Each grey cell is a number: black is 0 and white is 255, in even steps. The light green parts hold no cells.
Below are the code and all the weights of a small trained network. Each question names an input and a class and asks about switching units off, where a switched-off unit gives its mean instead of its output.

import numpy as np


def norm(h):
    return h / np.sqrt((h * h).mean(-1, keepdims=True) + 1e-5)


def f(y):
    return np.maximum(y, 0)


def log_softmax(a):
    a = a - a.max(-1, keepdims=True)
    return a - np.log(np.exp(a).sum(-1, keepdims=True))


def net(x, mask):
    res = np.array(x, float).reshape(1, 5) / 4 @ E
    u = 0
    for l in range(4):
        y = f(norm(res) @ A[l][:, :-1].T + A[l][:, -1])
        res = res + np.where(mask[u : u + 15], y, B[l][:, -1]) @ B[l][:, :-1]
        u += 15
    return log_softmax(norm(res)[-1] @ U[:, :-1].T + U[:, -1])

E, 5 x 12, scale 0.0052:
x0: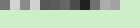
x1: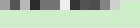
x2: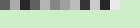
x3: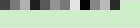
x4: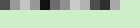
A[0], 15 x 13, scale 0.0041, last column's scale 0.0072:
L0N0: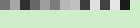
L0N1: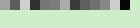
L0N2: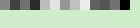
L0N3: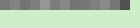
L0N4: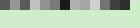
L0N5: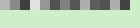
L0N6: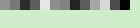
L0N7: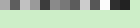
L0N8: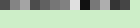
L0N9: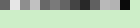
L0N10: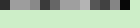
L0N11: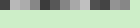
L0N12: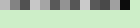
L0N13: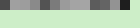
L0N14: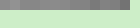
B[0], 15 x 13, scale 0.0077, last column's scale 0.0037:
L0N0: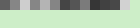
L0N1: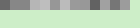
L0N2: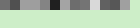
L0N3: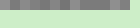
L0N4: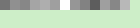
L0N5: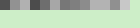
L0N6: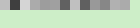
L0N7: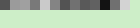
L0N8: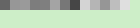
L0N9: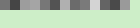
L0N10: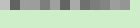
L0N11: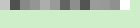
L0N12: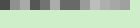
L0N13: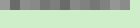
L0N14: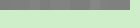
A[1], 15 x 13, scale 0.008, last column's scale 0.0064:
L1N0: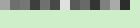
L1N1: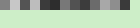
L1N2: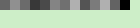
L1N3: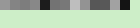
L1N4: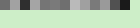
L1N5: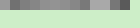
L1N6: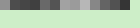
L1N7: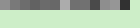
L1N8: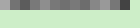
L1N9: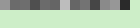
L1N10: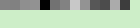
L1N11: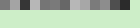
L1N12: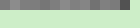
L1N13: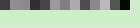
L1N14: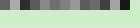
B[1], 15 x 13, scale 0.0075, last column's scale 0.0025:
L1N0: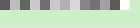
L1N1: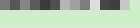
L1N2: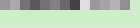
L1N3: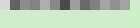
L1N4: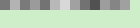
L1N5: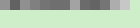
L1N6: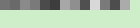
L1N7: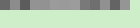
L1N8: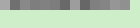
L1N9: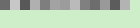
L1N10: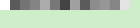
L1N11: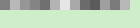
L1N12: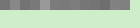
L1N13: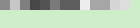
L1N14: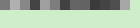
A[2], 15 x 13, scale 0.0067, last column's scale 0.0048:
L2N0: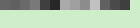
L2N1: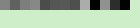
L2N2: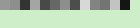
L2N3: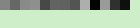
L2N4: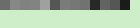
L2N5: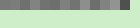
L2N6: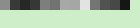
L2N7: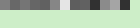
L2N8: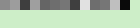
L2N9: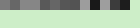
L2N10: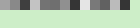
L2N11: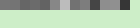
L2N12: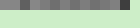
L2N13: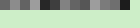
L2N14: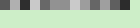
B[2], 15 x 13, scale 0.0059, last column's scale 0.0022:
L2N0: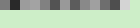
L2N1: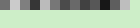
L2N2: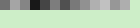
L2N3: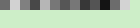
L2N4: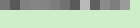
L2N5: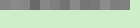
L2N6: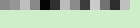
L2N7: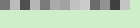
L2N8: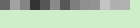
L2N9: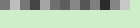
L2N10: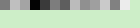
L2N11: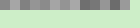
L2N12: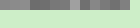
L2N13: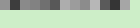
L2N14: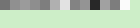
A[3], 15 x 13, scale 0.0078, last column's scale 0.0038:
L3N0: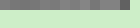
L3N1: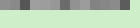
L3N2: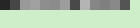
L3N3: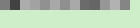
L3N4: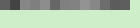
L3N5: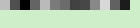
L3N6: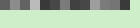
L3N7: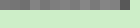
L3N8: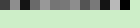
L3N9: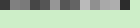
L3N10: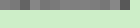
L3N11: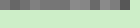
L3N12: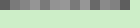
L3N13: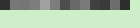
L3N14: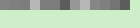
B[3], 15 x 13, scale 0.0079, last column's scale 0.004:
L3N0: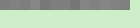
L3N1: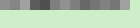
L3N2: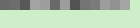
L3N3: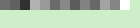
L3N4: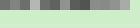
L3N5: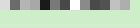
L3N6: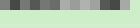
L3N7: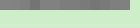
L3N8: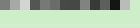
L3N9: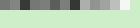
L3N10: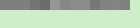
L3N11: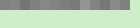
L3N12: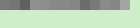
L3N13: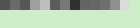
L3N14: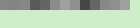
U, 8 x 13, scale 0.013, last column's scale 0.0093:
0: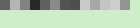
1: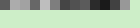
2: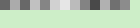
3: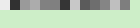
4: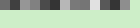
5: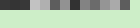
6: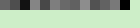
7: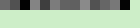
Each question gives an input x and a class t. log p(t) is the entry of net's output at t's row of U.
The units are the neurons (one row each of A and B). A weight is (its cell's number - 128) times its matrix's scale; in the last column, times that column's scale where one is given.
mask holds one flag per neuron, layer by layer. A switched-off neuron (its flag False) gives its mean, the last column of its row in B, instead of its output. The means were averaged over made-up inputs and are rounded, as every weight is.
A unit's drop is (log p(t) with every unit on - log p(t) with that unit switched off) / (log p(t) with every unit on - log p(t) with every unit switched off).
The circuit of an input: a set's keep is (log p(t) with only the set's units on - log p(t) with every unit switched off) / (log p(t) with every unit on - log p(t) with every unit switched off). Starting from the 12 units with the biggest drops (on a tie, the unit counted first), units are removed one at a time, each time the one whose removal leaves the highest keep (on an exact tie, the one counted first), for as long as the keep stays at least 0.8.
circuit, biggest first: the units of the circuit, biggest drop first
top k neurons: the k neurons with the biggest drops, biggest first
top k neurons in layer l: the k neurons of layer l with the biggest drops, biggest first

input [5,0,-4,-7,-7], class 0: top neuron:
L0N11
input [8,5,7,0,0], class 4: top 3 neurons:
L1N1; L0N9; L0N7
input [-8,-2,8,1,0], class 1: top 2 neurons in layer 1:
L1N14; L1N1
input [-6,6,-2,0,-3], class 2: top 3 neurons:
L1N0; L1N9; L0N1
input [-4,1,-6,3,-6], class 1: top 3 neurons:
L0N7; L0N11; L1N10
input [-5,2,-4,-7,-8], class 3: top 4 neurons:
L0N6; L3N5; L0N8; L1N13
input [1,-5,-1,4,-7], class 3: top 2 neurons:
L0N6; L3N5
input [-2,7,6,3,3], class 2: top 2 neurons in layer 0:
L0N7; L0N1
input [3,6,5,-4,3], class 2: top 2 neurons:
L0N7; L1N0
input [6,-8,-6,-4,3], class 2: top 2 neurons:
L1N11; L0N0
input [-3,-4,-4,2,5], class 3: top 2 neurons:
L0N0; L1N0
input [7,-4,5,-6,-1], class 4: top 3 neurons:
L1N1; L0N8; L0N9
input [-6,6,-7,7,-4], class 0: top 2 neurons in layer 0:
L0N0; L0N8
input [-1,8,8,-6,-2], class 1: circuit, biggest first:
L3N8
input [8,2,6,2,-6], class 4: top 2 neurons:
L1N1; L0N9
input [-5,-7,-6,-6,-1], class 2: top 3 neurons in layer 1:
L1N11; L1N13; L1N4
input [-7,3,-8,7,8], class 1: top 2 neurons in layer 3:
L3N5; L3N9
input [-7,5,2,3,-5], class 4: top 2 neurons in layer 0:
L0N2; L0N11
